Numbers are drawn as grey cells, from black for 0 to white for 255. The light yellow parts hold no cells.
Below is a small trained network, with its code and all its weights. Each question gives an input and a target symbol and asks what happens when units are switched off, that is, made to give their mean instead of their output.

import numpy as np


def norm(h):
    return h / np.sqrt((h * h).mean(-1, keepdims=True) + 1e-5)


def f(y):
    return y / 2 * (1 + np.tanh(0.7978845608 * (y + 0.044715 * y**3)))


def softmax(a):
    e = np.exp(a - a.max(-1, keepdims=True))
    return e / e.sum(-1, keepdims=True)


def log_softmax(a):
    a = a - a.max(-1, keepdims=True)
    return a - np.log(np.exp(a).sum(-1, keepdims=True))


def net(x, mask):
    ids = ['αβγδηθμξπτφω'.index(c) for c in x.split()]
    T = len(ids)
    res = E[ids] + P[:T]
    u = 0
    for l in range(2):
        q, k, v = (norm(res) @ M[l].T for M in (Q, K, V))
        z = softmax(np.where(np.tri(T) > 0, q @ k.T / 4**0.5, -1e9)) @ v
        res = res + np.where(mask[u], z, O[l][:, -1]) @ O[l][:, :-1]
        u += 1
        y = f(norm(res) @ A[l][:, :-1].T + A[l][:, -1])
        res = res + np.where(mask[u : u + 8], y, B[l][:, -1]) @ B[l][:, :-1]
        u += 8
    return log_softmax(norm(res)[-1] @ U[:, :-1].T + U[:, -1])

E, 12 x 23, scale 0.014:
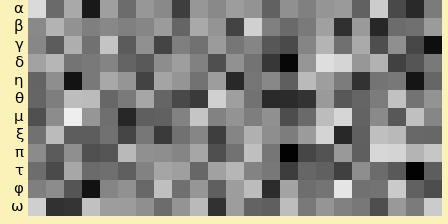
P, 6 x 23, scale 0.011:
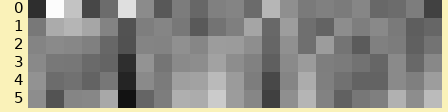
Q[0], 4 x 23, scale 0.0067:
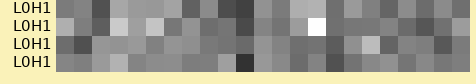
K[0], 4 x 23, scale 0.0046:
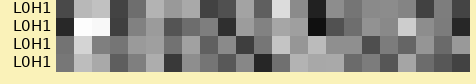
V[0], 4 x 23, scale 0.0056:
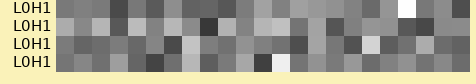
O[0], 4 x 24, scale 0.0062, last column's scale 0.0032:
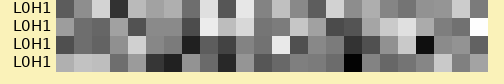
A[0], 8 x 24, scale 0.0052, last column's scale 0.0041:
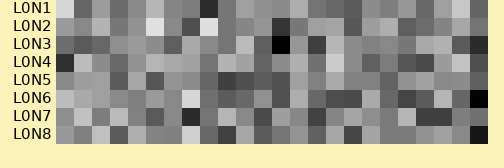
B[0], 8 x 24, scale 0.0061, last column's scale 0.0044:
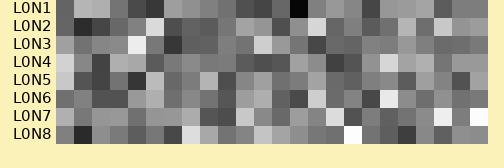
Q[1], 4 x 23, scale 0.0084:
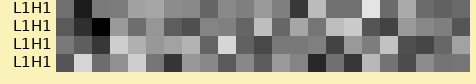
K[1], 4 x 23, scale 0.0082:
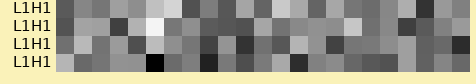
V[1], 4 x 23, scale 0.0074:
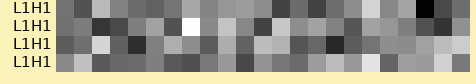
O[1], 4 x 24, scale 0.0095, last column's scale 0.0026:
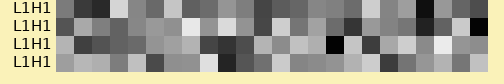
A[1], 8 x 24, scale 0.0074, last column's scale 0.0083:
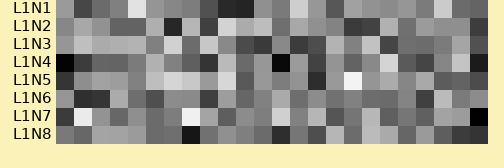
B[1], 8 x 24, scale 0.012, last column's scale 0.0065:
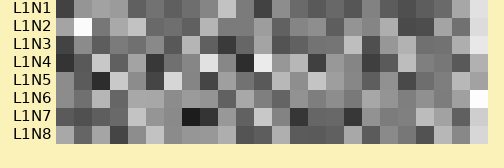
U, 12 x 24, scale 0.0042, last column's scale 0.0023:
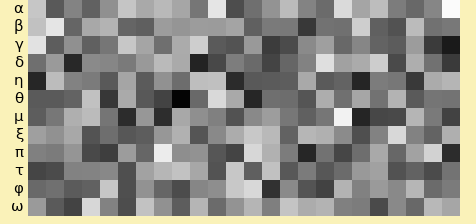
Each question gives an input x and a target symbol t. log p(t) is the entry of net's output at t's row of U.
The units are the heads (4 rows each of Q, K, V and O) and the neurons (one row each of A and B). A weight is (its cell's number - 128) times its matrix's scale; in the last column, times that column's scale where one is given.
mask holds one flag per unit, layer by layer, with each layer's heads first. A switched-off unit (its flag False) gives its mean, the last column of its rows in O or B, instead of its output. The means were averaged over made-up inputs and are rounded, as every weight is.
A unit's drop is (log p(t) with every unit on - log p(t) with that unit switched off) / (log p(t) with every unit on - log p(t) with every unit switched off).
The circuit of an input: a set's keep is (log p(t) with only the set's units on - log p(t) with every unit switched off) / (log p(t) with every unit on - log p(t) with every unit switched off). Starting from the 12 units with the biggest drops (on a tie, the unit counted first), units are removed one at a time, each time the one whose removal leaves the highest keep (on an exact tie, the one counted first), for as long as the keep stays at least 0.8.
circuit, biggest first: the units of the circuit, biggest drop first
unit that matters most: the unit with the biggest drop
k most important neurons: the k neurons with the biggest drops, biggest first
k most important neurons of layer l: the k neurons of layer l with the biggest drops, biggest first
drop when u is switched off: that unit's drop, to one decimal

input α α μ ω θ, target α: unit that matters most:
L0H1
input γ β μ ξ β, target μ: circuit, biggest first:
L1H1, L1N1
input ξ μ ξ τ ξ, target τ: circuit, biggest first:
L1H1, L1N4
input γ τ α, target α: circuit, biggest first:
L0H1, L1H1, L1N6
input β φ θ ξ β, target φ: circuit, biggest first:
L1H1, L1N7
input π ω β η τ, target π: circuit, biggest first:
L1H1, L0H1, L1N1
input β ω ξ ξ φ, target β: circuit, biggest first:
L0H1, L1H1, L1N2
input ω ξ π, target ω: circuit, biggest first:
L0H1, L1N5
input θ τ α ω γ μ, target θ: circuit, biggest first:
L0H1, L1H1
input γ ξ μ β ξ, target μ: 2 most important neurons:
L1N1, L1N3
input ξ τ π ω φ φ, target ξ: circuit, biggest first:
L0H1, L1H1
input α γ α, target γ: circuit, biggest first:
L1H1, L1N8
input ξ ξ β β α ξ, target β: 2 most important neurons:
L0N8, L1N2
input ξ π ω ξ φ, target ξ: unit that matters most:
L1H1
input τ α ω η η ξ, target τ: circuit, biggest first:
L0H1, L1H1, L1N4
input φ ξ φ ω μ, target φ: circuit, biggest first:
L0H1, L1H1, L1N7
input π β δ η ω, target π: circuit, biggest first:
L1H1, L1N1
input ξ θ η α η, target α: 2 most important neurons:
L0N1, L1N6
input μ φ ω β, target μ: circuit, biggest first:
L0H1, L1H1, L1N1
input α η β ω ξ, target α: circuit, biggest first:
L0H1, L1N6, L1H1
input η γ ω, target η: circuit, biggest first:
L1H1
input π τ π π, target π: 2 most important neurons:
L1N1, L1N7
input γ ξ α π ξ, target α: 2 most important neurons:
L0N8, L1N6
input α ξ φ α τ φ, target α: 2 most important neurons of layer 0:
L0N7, L0N1
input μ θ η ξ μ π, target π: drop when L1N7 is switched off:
0.1
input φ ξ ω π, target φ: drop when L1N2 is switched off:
0.0
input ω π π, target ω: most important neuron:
L1N5
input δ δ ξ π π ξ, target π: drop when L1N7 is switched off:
0.0
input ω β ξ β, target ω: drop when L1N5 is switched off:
0.2
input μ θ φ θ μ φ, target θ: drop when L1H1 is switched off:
1.1
